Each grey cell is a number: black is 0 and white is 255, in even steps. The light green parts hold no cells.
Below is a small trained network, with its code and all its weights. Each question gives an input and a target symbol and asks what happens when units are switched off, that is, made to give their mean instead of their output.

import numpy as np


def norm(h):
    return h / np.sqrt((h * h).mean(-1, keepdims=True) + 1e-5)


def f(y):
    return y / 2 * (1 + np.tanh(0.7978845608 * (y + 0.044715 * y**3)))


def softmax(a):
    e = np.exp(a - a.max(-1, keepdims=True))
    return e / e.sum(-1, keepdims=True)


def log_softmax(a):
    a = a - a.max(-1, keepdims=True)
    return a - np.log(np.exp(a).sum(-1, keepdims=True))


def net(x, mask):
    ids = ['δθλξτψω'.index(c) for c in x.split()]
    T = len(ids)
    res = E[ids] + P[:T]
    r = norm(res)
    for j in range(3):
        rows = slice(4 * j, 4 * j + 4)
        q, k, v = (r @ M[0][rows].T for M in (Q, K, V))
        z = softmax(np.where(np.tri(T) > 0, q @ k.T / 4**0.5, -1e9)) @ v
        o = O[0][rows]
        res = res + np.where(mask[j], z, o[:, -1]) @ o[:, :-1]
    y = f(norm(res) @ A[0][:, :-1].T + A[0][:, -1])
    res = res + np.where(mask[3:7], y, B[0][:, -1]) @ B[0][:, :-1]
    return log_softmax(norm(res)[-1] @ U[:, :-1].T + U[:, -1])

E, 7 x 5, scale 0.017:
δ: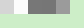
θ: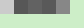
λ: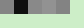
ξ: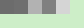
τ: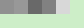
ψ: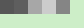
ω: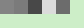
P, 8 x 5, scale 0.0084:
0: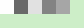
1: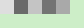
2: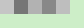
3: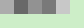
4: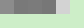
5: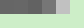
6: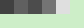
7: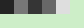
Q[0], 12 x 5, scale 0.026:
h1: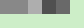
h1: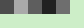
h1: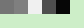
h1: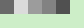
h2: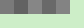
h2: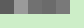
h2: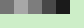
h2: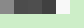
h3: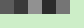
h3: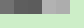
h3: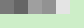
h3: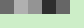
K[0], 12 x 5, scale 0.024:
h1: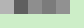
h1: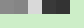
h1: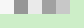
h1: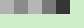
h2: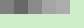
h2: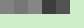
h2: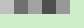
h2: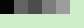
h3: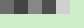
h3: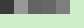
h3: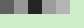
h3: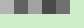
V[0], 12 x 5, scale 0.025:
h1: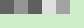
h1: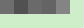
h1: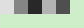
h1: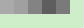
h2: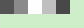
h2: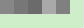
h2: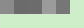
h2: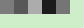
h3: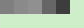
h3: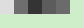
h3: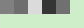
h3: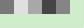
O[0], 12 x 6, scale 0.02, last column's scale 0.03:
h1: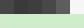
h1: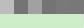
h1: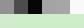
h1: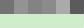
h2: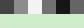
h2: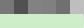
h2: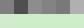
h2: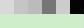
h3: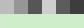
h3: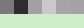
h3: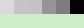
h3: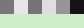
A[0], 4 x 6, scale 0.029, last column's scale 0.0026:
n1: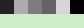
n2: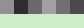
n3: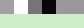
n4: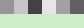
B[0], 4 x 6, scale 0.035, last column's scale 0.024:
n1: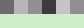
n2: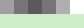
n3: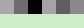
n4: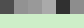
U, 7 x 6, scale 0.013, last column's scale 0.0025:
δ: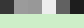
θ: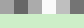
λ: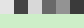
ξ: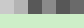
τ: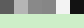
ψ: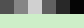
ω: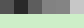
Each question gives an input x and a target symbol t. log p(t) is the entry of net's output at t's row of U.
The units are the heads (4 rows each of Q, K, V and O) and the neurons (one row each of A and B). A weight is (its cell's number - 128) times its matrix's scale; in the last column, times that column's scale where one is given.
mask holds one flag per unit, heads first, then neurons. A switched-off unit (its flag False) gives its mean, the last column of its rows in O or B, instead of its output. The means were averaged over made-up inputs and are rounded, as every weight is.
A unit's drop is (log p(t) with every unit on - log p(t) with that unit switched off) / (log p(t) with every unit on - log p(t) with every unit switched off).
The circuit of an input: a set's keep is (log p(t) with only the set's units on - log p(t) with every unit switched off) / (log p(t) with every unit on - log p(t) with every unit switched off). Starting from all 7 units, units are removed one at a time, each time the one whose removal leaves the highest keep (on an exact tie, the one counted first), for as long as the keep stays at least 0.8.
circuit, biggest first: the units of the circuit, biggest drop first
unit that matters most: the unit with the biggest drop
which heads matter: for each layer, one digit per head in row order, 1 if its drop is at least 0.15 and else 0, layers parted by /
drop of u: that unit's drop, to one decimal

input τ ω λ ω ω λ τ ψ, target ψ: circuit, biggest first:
[h1 h2 h3]
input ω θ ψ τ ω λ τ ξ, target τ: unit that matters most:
h2
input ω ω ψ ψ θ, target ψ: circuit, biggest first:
[h2 h1 h3]
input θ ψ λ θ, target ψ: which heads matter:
110
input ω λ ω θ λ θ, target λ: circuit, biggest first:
[h1 h2 h3]
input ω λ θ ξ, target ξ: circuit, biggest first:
[h3 h2 n3]
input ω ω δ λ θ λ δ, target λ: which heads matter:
110
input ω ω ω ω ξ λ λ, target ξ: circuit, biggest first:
[h3 h2 n3 h1]
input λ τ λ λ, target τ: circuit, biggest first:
[h2 h3 h1]
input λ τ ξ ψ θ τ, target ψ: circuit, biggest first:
[h1 h2 h3 n2]
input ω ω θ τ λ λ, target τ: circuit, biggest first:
[h2 h3 h1 n1]
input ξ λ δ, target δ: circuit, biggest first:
[h3 n4 h1]
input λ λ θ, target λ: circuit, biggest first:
[h1 h2]
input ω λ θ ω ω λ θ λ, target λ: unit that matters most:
h1
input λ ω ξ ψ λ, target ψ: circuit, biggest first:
[h2 h1 h3]
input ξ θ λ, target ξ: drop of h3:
1.1
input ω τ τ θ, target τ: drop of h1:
0.4
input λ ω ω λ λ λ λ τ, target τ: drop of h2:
0.7
